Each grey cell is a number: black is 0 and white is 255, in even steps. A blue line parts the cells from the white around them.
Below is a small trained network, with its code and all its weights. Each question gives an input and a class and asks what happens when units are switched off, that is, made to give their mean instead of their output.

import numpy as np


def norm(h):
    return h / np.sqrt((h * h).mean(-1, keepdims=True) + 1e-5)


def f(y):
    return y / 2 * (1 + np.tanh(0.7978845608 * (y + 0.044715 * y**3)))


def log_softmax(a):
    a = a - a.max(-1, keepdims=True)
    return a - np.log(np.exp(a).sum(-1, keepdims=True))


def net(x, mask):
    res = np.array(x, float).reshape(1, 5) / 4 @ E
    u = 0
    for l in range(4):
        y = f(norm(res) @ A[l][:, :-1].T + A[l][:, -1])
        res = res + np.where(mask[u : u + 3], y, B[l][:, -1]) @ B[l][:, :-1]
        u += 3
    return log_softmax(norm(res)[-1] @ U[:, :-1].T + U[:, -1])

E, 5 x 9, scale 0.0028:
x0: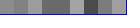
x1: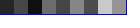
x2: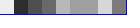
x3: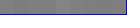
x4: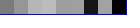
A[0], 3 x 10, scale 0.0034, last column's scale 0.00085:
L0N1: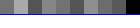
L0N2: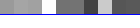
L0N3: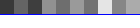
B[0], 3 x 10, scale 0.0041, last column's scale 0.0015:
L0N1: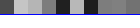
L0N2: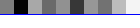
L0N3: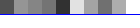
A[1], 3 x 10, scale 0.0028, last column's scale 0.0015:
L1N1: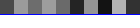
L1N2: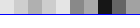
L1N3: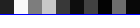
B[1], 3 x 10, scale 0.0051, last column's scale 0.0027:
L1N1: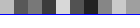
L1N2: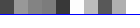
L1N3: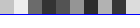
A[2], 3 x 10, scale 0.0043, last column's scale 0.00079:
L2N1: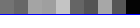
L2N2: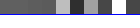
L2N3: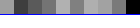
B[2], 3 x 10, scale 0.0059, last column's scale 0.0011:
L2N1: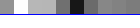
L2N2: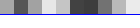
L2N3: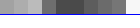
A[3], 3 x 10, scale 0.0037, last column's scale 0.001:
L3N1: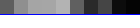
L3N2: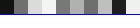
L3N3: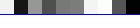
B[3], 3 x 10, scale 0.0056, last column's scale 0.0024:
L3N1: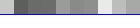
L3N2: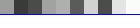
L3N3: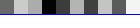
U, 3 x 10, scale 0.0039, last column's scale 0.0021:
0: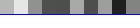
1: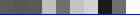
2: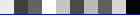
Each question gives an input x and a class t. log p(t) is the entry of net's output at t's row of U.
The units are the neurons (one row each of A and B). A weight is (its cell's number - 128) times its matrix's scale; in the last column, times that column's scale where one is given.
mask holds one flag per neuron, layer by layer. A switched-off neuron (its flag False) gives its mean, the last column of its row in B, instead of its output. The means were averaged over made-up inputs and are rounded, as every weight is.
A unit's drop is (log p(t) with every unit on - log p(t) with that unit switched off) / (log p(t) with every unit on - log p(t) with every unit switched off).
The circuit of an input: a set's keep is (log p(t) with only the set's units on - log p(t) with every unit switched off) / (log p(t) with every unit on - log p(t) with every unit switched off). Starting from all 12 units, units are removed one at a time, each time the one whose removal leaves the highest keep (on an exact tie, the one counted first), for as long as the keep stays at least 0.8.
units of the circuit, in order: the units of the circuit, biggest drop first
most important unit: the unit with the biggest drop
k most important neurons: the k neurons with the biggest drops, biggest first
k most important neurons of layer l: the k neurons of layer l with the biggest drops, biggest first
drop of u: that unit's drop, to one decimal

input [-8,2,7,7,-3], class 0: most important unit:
L3N3
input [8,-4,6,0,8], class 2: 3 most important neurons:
[L3N2 L2N1 L1N3]
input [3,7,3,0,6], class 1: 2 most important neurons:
[L0N3 L2N2]
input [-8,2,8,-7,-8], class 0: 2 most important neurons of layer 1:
[L1N1 L1N2]
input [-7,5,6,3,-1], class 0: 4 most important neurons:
[L3N3 L1N2 L2N3 L3N2]
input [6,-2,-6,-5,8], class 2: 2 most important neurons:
[L3N2 L3N3]
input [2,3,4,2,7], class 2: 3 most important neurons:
[L3N2 L2N1 L1N2]
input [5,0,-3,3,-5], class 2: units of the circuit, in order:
[L2N2 L1N2]
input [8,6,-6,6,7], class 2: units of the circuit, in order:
[L3N2 L3N3]
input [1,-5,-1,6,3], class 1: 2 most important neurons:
[L1N2 L2N2]
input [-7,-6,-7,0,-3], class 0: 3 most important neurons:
[L1N3 L3N2 L1N1]
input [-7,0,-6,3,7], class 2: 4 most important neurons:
[L3N2 L3N3 L0N2 L3N1]
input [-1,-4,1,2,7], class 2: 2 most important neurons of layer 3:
[L3N2 L3N1]
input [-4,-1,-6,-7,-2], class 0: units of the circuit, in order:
[L1N3]
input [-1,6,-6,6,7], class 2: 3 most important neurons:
[L3N2 L3N3 L1N2]
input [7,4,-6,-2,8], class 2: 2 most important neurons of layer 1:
[L1N2 L1N1]
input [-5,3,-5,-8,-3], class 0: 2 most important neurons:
[L1N3 L3N2]
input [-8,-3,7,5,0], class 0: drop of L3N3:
0.3
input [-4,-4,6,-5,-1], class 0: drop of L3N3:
0.5
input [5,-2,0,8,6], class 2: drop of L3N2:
0.0
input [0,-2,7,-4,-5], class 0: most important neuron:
[L3N3]
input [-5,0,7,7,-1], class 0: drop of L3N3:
0.1
